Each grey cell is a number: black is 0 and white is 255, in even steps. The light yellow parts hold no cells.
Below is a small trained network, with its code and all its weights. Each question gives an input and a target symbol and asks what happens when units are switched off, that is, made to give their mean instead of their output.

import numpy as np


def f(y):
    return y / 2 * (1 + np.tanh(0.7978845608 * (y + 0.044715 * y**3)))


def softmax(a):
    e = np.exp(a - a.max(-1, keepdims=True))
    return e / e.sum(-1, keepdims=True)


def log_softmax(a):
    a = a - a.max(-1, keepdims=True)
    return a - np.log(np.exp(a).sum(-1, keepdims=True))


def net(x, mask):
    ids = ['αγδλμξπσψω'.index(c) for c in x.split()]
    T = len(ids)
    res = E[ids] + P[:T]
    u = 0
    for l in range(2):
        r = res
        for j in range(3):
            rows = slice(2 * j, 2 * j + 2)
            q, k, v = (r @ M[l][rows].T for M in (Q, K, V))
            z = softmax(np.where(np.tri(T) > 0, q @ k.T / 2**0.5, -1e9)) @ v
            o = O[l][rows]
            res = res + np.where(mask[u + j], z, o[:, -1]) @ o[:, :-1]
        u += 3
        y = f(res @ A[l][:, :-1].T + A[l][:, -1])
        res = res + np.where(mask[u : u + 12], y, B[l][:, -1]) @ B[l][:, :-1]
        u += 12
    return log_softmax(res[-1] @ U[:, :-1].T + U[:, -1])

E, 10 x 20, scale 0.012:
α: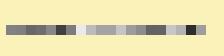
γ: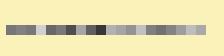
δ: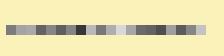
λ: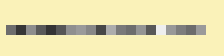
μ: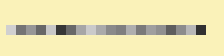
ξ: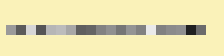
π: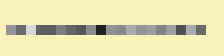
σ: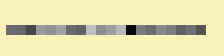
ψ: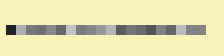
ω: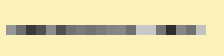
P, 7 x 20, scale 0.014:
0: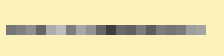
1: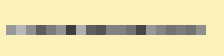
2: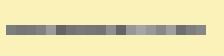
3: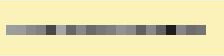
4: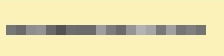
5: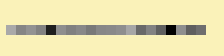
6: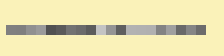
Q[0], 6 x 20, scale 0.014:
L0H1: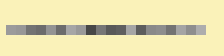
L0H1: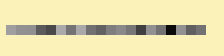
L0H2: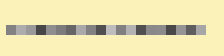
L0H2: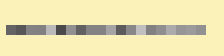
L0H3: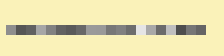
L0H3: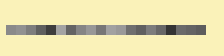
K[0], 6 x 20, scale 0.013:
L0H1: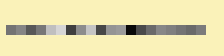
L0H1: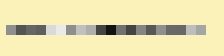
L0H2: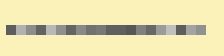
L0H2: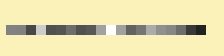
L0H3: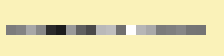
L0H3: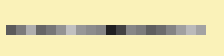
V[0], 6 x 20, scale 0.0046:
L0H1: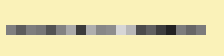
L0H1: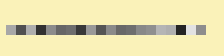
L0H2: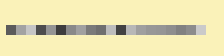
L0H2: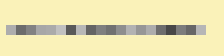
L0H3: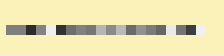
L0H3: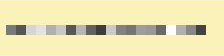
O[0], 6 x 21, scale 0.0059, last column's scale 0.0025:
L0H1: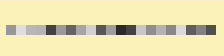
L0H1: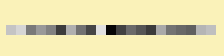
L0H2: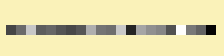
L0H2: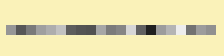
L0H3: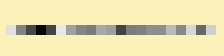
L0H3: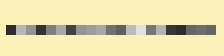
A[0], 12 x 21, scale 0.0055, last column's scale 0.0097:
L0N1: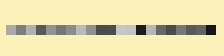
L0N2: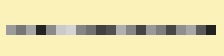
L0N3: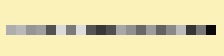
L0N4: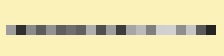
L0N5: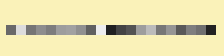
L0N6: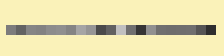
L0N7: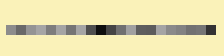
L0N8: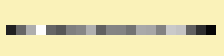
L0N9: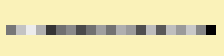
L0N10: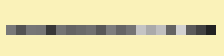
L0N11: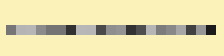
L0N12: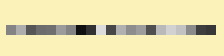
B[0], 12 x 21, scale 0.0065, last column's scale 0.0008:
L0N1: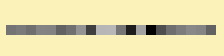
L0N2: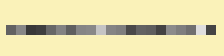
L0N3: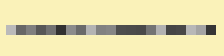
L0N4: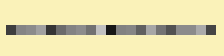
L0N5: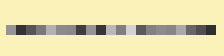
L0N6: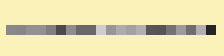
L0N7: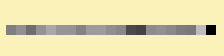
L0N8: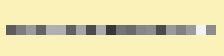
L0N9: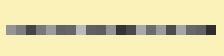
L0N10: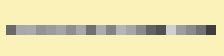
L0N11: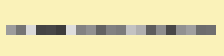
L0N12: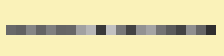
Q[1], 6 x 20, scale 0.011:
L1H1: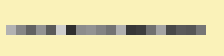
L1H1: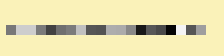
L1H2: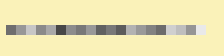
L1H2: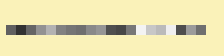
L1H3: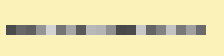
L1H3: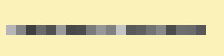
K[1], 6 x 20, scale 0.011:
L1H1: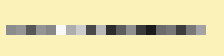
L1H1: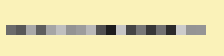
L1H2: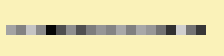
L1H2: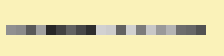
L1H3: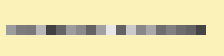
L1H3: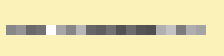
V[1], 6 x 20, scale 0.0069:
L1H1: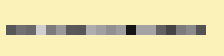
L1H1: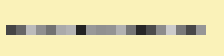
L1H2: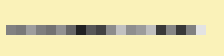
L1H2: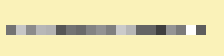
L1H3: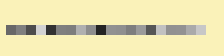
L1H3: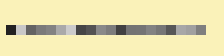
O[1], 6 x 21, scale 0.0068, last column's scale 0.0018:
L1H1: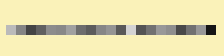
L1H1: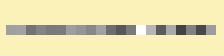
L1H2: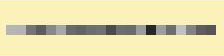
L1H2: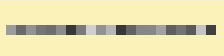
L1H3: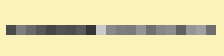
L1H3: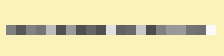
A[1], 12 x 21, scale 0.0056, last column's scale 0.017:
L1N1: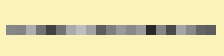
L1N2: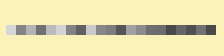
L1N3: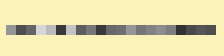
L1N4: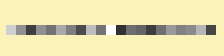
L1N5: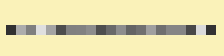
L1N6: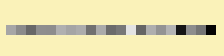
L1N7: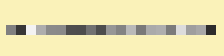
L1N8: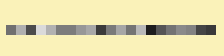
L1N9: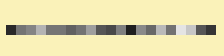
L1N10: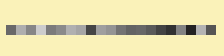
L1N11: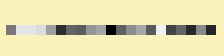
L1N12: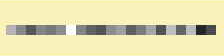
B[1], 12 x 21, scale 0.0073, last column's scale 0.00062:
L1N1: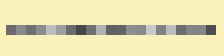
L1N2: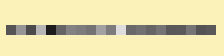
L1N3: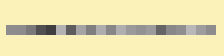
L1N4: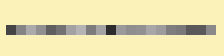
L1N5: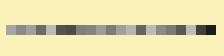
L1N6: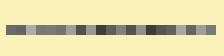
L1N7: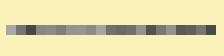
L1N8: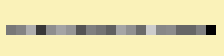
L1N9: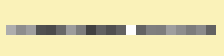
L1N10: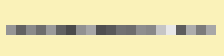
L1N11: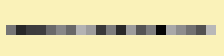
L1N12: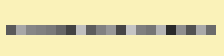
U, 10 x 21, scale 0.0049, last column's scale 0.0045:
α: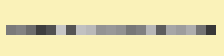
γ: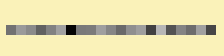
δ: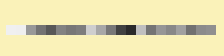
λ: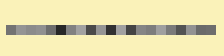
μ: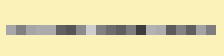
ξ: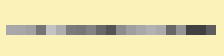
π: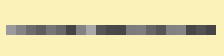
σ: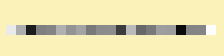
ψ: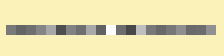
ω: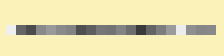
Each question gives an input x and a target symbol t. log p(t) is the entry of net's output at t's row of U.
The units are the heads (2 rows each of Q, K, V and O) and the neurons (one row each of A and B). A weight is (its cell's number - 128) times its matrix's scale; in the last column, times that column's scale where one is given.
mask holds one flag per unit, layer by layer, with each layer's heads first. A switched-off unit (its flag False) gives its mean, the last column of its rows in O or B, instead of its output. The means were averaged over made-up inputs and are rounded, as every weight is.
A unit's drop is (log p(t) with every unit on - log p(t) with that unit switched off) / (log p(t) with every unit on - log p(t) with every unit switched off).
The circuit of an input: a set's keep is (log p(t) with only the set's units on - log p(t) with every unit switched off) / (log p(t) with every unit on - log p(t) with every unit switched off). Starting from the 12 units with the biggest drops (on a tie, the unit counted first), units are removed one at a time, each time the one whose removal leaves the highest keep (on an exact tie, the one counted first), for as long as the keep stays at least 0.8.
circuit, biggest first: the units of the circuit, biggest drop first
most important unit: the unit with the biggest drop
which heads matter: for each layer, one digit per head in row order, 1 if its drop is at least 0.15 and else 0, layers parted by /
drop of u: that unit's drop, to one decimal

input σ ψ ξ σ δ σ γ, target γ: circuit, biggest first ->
L1H1, L0H3
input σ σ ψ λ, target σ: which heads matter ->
000 / 100
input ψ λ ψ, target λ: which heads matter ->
011 / 011
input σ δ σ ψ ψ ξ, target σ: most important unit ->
L1H1
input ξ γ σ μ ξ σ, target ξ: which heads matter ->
000 / 011
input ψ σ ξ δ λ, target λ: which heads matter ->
000 / 010
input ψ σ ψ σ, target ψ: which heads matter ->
000 / 001
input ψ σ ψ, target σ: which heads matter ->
010 / 100
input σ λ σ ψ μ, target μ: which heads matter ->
000 / 110
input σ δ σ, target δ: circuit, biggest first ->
L0H2, L1H2, L0H1
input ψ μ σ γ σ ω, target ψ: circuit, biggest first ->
L1H3, L1H2
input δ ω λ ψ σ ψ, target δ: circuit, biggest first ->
L1H1, L1H2
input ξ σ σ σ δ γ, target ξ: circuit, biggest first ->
L1H3, L1H2, L1N8, L0H3
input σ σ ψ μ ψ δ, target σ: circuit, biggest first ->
L1H1
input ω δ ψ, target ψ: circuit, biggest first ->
L1H3, L0H2
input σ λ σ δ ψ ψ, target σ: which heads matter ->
000 / 100
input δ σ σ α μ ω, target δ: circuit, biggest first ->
L1H1, L1H2
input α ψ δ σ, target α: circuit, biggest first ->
L0H3, L1H3, L0H1, L1H1
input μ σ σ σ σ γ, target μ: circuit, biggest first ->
L1H2, L1H3, L1H1
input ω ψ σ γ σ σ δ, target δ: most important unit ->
L1H1
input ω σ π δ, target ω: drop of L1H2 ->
0.1
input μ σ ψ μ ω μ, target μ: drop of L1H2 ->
0.4
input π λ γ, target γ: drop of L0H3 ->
0.3
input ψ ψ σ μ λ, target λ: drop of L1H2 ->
0.4
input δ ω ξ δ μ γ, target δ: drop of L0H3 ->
0.1
